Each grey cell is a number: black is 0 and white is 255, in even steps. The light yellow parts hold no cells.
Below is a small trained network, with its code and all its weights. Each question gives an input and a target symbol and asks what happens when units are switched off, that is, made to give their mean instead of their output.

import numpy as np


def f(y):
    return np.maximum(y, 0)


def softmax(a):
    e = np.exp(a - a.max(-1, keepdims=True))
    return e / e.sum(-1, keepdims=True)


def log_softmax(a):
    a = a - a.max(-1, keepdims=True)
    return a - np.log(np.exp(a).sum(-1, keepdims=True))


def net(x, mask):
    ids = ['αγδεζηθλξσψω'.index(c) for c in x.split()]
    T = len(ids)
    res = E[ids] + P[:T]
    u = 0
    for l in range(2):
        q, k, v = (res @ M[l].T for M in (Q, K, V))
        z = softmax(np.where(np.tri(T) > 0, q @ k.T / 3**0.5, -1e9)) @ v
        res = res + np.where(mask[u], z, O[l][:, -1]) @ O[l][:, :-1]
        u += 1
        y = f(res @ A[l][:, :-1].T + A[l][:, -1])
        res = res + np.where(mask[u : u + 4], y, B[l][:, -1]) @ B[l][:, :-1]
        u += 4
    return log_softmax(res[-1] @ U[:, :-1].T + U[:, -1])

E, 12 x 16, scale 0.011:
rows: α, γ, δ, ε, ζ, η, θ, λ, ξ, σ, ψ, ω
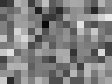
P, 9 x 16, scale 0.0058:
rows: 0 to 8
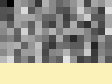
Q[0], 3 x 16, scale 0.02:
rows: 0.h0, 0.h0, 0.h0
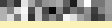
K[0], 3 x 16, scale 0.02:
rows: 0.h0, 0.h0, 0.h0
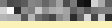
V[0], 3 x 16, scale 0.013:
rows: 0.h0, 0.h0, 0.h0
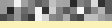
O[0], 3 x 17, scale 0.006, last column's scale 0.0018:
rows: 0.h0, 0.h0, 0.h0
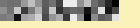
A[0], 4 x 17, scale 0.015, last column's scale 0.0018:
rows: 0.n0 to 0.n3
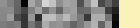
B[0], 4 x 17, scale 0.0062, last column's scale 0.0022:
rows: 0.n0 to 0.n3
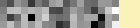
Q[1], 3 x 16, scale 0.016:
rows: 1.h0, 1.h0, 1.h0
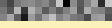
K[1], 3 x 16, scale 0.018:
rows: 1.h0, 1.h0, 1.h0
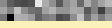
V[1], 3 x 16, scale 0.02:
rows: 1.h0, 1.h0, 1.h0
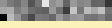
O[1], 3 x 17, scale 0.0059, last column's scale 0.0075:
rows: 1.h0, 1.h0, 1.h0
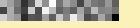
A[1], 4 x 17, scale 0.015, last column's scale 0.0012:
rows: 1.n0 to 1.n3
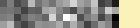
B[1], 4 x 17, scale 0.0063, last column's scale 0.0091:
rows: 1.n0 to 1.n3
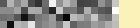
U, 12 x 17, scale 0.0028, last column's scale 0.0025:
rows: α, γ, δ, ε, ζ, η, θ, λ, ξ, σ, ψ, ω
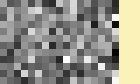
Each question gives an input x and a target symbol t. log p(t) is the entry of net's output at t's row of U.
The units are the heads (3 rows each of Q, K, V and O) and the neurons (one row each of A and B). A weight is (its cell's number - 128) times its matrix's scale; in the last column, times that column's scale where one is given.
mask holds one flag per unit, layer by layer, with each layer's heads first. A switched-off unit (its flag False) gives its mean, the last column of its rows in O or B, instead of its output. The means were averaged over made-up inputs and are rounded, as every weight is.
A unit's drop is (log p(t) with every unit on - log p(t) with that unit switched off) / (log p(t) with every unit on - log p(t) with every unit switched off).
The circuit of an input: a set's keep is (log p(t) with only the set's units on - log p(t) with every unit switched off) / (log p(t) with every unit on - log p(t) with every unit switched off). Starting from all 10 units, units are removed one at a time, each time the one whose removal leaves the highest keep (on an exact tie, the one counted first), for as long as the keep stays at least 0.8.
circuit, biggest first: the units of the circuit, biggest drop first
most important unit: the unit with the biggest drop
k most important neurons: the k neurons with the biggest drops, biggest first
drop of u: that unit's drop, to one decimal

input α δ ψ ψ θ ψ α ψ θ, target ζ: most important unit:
1.h0
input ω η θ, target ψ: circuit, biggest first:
[1.h0, 0.h0]
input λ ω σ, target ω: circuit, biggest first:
[1.h0, 0.n2, 1.n2]
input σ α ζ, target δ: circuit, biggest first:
[1.n0, 0.h0, 1.h0]
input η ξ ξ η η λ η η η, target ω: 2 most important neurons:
[1.n2, 0.n1]
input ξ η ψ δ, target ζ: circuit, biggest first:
[1.h0, 1.n1, 0.h0]
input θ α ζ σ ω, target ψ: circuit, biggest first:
[0.h0, 1.h0]
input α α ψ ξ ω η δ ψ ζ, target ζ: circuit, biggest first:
[0.h0, 1.h0, 1.n1]
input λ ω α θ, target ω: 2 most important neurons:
[0.n2, 1.n2]
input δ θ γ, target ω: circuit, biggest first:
[1.h0, 0.h0, 1.n2]
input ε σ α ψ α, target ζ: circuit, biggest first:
[1.h0, 1.n1, 0.h0]
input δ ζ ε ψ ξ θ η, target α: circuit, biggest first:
[1.h0, 0.h0]
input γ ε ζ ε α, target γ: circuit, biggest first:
[0.h0, 0.n1]
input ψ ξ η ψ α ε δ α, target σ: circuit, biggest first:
[0.h0]
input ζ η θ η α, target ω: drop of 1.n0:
0.0
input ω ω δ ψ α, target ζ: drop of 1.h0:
0.7
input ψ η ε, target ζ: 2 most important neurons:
[1.n1, 0.n3]
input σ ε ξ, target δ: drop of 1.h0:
0.5
